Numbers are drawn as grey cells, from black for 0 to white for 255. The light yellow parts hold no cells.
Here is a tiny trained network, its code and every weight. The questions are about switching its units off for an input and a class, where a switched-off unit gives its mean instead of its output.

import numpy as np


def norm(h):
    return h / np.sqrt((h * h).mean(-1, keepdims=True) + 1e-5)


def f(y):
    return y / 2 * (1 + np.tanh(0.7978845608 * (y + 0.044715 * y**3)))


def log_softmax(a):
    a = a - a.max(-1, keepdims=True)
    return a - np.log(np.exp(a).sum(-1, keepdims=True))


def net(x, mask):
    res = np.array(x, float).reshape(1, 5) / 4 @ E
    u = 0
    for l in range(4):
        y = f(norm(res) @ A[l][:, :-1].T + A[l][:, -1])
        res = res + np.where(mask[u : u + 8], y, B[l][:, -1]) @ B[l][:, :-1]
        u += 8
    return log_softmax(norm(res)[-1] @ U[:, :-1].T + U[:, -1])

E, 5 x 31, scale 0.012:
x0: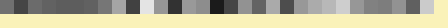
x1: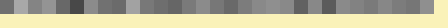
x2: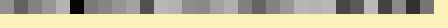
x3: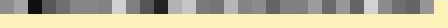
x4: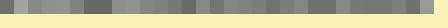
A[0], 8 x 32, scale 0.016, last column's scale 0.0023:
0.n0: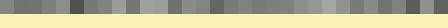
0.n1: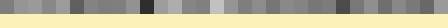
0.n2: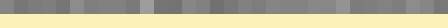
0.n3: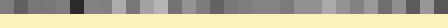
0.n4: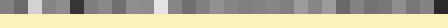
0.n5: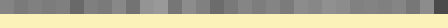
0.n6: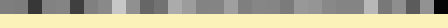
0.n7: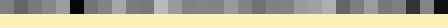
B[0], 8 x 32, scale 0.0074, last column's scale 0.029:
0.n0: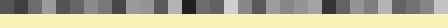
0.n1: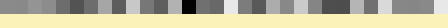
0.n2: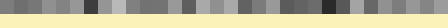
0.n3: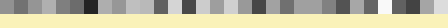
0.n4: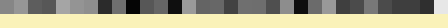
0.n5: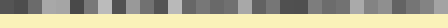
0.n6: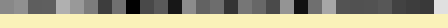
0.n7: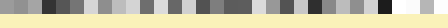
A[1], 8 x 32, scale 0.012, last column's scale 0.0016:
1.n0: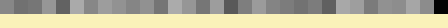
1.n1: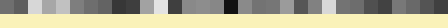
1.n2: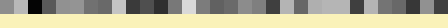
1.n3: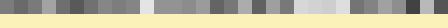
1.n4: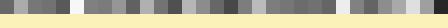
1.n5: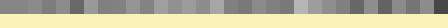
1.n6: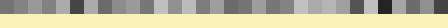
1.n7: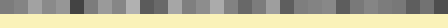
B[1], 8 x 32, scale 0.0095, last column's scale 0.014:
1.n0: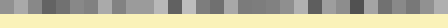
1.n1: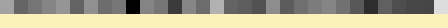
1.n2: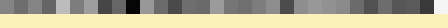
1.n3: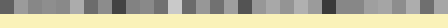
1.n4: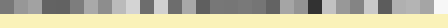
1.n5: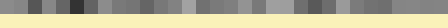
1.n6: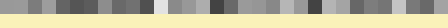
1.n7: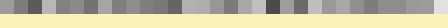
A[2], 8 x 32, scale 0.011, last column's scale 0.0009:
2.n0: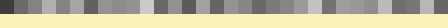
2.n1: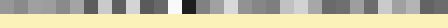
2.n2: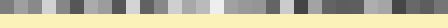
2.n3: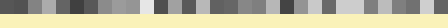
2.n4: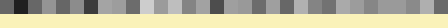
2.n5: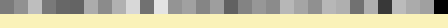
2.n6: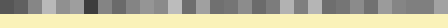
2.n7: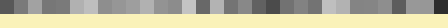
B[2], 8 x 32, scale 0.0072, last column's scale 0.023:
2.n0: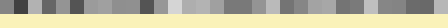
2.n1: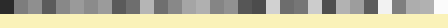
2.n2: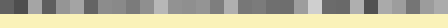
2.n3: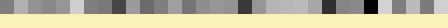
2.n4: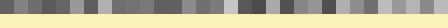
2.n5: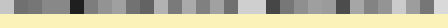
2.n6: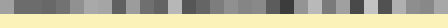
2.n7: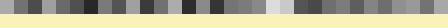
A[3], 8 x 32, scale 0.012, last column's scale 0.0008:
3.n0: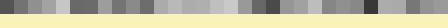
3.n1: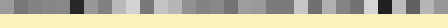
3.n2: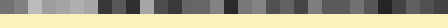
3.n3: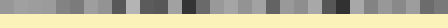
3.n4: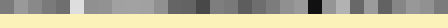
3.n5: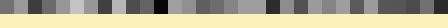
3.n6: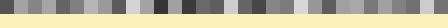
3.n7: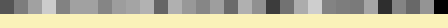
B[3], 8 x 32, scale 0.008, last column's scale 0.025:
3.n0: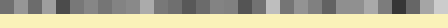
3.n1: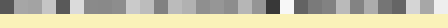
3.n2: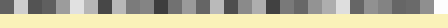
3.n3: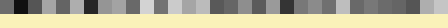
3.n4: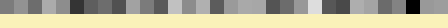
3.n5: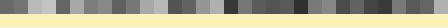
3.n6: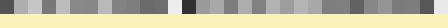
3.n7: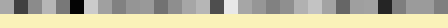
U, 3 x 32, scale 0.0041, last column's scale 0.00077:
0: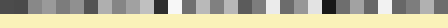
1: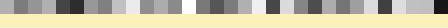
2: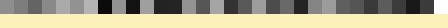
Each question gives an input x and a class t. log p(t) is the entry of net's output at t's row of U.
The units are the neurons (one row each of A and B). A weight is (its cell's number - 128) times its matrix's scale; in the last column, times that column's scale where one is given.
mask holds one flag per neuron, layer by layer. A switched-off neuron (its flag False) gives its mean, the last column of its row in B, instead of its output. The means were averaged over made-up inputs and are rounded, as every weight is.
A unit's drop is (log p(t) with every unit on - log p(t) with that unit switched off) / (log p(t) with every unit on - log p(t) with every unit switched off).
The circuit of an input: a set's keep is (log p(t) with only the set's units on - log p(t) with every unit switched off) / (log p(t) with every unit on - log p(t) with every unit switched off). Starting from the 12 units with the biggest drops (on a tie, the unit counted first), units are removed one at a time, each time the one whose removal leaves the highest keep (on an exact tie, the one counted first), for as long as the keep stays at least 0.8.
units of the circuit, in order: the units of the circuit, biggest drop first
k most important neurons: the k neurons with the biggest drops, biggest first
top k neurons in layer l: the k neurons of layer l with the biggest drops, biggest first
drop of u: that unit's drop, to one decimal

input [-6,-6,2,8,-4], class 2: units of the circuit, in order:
0.n6
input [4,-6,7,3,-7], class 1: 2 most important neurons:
0.n7; 0.n6
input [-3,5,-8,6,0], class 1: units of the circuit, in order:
0.n1; 1.n4
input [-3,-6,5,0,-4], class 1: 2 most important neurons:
0.n7; 0.n1
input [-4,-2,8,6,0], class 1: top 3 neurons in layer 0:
0.n7; 0.n4; 0.n1
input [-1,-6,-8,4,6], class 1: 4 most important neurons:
0.n4; 0.n6; 0.n1; 1.n4
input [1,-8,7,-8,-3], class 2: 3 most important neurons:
0.n4; 1.n1; 1.n4
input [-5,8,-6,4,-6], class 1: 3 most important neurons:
0.n1; 0.n3; 0.n0
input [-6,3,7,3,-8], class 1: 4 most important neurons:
0.n7; 0.n3; 0.n0; 0.n1
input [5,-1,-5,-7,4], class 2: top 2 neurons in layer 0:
0.n7; 0.n1
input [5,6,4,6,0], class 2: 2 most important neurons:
0.n6; 0.n1
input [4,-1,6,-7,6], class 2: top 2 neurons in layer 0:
0.n4; 0.n1
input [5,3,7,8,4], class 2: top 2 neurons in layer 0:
0.n6; 0.n1
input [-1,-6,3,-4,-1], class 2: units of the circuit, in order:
0.n4
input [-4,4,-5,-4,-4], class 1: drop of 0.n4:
1.3
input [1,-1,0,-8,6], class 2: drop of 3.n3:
0.0
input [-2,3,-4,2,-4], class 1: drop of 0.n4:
1.3
